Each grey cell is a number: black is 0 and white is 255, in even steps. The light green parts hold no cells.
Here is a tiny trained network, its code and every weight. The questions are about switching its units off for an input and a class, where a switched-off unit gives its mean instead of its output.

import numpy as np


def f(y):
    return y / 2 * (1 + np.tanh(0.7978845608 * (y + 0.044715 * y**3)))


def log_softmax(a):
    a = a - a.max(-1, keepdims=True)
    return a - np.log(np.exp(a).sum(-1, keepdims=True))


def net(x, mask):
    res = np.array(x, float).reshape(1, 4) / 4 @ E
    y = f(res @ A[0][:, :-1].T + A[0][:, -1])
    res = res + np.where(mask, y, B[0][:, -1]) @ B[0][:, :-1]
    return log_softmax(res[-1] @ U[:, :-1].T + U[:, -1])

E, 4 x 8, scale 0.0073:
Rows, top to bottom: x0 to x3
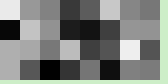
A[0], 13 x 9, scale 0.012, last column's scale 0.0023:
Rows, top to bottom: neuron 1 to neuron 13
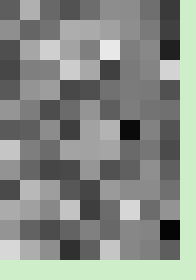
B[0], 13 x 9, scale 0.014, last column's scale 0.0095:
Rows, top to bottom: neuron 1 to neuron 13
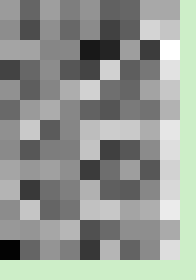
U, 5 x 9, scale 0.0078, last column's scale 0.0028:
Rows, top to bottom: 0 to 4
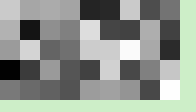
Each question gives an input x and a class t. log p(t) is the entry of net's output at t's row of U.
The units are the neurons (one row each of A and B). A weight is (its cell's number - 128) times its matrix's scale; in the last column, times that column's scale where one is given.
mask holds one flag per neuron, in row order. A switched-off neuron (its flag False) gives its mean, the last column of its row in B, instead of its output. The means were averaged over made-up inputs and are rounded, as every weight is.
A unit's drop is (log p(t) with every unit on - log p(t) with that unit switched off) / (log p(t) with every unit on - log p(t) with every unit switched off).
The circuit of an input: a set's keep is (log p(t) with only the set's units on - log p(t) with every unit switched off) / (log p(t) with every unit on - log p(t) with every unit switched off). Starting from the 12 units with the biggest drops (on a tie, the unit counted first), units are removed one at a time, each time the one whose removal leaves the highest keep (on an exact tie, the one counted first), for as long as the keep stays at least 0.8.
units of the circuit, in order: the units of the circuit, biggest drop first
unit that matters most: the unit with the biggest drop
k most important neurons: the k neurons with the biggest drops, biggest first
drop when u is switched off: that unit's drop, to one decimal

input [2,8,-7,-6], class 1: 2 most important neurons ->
neuron 10; neuron 5
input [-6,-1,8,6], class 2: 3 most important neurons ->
neuron 11; neuron 3; neuron 13
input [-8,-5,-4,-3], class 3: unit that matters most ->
neuron 4
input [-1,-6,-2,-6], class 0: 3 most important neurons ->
neuron 3; neuron 10; neuron 5
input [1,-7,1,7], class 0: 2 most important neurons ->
neuron 9; neuron 12
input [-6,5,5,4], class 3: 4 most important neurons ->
neuron 4; neuron 7; neuron 3; neuron 8
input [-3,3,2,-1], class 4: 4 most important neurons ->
neuron 13; neuron 2; neuron 8; neuron 7
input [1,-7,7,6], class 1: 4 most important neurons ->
neuron 8; neuron 3; neuron 7; neuron 2
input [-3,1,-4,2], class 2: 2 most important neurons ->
neuron 13; neuron 7
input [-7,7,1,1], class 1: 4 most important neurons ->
neuron 5; neuron 10; neuron 13; neuron 1
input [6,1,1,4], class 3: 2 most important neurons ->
neuron 13; neuron 3
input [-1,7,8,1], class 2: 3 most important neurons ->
neuron 11; neuron 8; neuron 2
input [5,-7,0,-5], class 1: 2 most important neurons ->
neuron 8; neuron 2
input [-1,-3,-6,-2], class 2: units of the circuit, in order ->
neuron 7
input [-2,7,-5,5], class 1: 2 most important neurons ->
neuron 5; neuron 3
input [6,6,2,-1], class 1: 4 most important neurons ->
neuron 10; neuron 5; neuron 4; neuron 1
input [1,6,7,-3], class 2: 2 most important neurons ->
neuron 11; neuron 8
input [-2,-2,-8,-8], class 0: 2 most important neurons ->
neuron 3; neuron 11
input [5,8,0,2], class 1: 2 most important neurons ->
neuron 10; neuron 5
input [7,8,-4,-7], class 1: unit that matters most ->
neuron 10
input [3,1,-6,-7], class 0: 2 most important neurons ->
neuron 3; neuron 11
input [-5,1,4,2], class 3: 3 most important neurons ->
neuron 7; neuron 4; neuron 3
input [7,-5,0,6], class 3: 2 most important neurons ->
neuron 13; neuron 3
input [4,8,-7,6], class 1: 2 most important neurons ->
neuron 5; neuron 10
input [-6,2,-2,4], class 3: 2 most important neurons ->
neuron 3; neuron 4
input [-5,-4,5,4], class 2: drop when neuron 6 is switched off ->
-0.1
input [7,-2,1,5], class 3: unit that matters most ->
neuron 13
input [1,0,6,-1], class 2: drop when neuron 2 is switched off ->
0.0
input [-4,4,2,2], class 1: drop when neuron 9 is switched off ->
0.1
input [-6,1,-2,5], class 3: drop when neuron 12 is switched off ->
-0.1
